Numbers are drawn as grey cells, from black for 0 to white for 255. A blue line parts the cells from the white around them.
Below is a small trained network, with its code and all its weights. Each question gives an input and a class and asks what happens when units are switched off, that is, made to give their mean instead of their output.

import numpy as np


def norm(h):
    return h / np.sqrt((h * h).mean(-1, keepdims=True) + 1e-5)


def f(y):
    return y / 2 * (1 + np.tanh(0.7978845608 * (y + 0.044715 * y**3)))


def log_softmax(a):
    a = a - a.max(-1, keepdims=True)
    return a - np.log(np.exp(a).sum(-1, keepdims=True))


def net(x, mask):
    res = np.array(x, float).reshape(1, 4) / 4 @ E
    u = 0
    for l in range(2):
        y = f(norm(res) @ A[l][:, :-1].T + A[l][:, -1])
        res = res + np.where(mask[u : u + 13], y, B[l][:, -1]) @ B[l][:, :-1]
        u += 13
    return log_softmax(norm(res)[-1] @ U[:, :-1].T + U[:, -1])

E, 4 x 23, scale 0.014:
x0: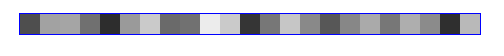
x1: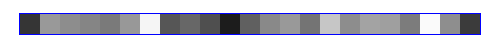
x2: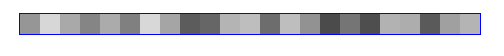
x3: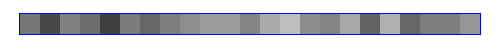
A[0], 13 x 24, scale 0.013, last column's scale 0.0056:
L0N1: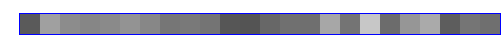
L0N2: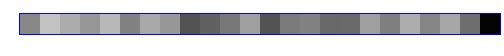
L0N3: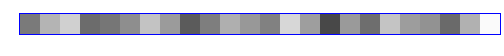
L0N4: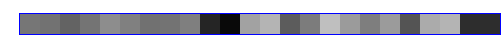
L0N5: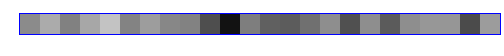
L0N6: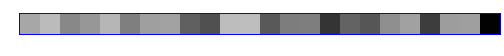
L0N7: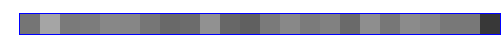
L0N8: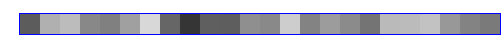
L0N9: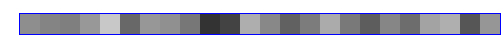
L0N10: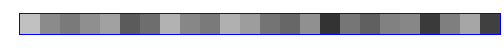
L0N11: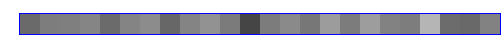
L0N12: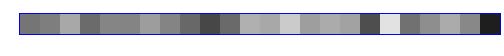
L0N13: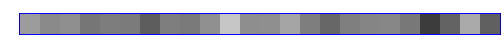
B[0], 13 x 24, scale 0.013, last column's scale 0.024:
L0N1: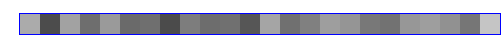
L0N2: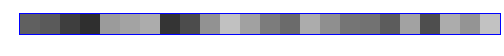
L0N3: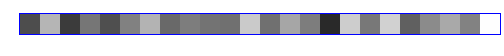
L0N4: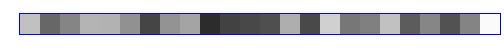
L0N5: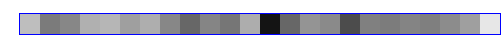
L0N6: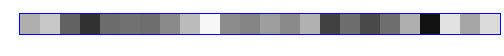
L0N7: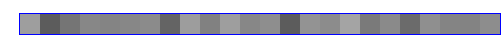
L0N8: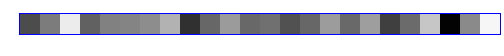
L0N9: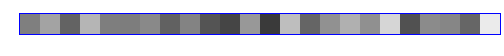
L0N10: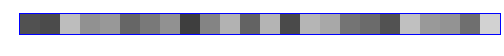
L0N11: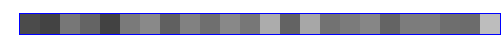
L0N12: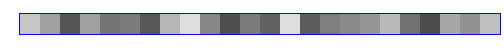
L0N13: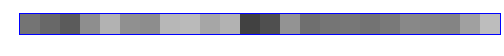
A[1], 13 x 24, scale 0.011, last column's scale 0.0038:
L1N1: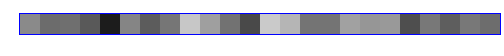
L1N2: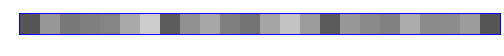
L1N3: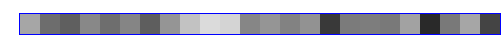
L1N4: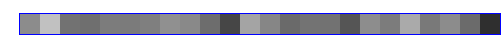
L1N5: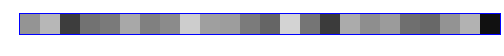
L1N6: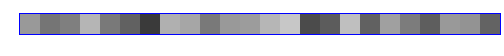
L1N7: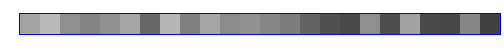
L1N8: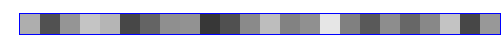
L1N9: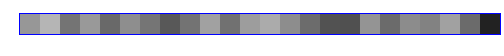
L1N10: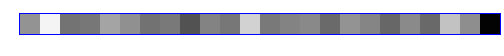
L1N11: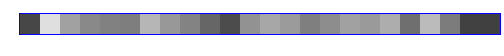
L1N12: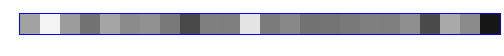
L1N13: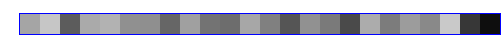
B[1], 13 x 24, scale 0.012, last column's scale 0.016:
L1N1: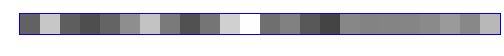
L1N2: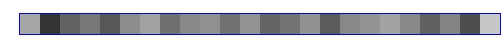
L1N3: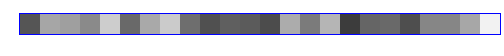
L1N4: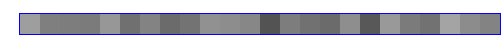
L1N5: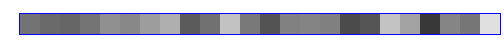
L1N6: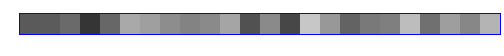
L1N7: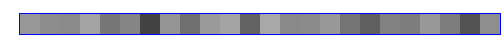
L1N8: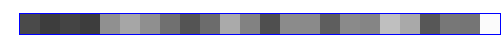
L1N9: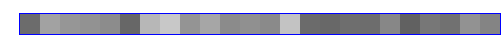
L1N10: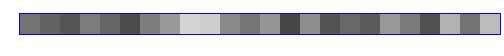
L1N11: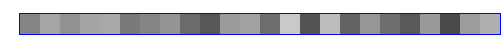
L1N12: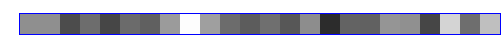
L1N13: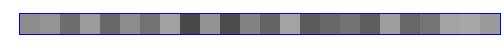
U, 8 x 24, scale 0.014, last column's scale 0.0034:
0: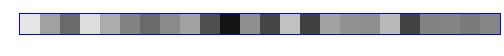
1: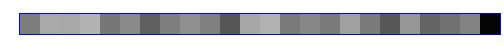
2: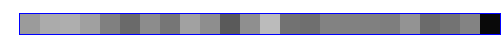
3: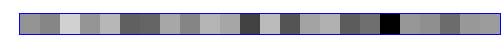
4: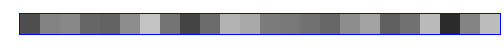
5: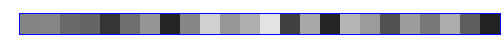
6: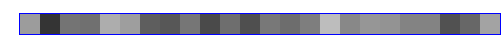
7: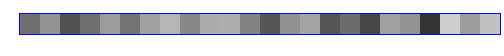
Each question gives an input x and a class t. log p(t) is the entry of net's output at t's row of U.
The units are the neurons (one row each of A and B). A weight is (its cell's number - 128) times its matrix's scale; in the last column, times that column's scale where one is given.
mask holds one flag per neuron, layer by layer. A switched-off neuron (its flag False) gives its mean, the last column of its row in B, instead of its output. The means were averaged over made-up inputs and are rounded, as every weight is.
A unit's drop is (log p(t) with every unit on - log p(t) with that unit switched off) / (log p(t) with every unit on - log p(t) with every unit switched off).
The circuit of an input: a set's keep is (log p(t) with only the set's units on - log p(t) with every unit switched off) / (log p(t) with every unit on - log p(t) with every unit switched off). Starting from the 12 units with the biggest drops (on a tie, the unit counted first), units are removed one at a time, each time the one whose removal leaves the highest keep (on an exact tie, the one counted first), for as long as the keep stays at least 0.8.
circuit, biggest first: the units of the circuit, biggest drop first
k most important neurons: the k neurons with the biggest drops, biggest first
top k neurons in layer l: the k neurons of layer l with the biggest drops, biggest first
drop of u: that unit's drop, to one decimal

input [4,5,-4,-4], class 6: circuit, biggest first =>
[L0N1]
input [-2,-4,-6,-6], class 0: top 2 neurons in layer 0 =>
[L0N8 L0N11]
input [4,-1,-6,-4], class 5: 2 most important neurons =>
[L0N4 L0N8]
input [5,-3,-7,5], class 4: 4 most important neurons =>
[L0N6 L0N12 L0N3 L1N1]
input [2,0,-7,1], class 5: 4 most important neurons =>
[L0N8 L0N4 L1N3 L0N5]
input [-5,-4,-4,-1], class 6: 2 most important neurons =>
[L1N8 L0N3]
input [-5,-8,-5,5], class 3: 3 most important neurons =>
[L0N9 L0N4 L0N3]
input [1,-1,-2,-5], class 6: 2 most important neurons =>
[L0N6 L0N3]
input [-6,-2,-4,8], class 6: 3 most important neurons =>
[L1N8 L1N6 L0N3]
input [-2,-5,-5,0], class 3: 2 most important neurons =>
[L0N9 L0N4]
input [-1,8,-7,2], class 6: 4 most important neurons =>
[L0N3 L0N11 L1N8 L0N1]
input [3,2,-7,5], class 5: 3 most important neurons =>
[L0N8 L0N4 L1N3]
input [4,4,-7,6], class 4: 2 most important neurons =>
[L0N6 L1N1]
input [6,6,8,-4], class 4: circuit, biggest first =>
[L0N8]
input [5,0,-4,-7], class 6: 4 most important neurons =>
[L0N3 L0N6 L0N1 L0N8]
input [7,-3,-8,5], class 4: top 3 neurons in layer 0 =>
[L0N6 L0N12 L0N3]
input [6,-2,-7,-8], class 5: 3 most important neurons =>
[L0N4 L0N8 L0N5]
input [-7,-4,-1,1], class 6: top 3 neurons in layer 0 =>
[L0N3 L0N10 L0N4]
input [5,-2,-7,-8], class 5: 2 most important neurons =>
[L0N4 L0N8]
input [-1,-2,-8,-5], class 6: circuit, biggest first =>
[L0N3]
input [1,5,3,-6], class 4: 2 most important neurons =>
[L0N8 L0N2]
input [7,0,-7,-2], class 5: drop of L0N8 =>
0.2
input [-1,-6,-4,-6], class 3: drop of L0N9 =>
0.1
